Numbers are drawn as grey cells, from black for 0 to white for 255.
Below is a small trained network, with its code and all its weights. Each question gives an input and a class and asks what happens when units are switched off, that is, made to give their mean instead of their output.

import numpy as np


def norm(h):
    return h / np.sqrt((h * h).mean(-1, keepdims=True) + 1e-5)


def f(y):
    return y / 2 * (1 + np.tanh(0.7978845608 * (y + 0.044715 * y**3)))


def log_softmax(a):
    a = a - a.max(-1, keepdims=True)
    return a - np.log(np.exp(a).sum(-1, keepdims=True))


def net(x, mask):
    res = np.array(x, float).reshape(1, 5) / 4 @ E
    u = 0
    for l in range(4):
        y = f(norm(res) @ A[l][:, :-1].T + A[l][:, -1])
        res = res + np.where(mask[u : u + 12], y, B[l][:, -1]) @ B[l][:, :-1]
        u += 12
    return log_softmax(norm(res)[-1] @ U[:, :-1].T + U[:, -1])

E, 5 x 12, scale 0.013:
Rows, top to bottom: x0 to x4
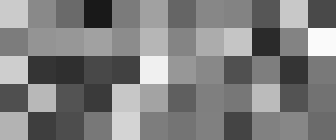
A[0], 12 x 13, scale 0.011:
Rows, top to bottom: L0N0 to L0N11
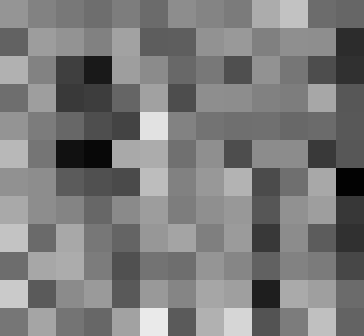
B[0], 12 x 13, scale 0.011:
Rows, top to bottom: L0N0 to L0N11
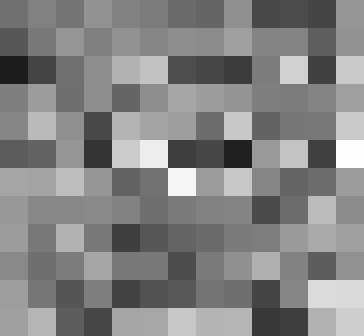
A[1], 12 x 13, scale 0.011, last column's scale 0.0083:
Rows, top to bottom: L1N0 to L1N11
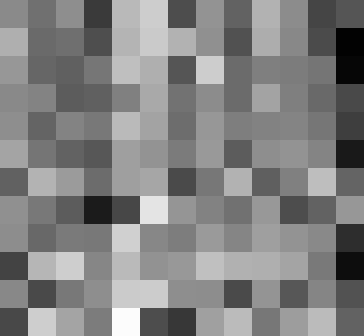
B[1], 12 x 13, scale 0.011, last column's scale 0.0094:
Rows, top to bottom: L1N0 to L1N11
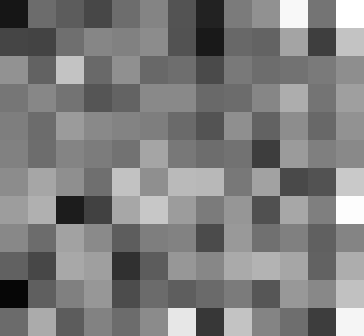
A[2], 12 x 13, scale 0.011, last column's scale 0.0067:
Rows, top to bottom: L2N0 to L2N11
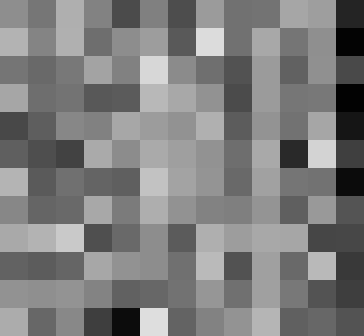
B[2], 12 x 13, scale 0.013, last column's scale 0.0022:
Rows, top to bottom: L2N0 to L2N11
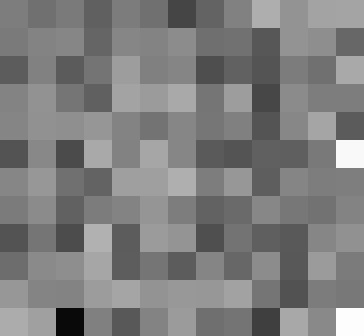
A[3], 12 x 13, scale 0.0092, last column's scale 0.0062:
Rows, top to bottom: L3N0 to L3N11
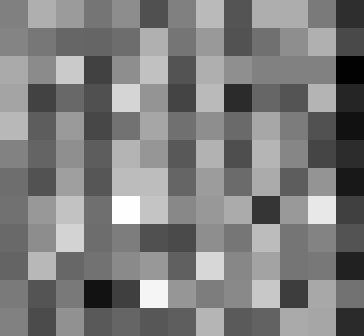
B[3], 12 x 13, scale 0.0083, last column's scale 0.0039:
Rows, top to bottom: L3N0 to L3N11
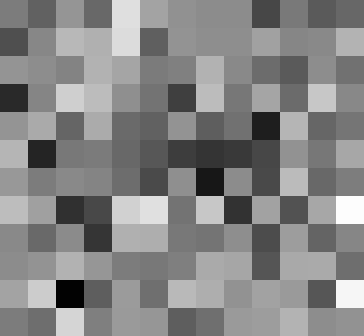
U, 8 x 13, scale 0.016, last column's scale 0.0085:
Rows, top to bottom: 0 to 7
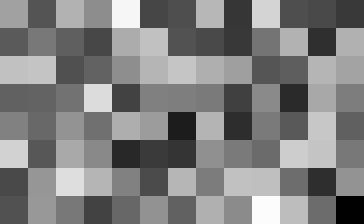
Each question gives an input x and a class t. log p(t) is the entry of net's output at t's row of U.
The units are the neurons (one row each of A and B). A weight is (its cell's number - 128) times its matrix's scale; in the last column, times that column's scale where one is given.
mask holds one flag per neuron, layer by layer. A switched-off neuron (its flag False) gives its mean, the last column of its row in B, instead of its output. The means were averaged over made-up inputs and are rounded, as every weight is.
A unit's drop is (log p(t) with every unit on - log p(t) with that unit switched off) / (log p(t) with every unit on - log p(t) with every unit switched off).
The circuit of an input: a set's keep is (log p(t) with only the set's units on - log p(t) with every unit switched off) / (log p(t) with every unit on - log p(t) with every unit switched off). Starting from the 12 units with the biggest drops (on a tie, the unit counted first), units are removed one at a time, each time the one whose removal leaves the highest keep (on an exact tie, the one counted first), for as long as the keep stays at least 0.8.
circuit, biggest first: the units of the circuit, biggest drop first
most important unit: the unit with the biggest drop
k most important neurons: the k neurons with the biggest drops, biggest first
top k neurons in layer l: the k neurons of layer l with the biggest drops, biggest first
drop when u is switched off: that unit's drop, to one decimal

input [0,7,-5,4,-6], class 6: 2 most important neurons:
[L1N11; L1N9]
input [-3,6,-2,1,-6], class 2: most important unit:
L0N11
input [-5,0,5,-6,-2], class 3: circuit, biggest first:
[L0N5; L0N11; L1N0]
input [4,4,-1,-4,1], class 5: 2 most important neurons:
[L0N10; L0N8]
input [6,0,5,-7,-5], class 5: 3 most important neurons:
[L0N10; L0N8; L0N11]
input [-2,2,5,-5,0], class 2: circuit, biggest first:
[L1N0; L0N2]
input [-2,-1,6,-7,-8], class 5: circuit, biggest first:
[L0N5; L0N10; L1N11]
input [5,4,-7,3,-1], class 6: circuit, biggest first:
[L1N11; L1N9; L1N7]
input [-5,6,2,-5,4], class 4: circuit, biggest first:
[L1N11; L0N10]
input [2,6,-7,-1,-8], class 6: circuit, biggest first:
[L1N11; L1N9]
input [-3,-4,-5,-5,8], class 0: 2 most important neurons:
[L0N5; L0N4]
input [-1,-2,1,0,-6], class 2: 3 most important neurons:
[L0N5; L0N2; L1N0]
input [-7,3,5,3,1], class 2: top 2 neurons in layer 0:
[L0N5; L0N2]
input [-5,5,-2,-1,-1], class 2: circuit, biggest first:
[L0N5]
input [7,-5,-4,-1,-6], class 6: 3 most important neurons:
[L0N5; L1N7; L0N2]
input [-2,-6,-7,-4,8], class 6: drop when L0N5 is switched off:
0.6
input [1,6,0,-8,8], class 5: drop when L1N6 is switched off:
0.0
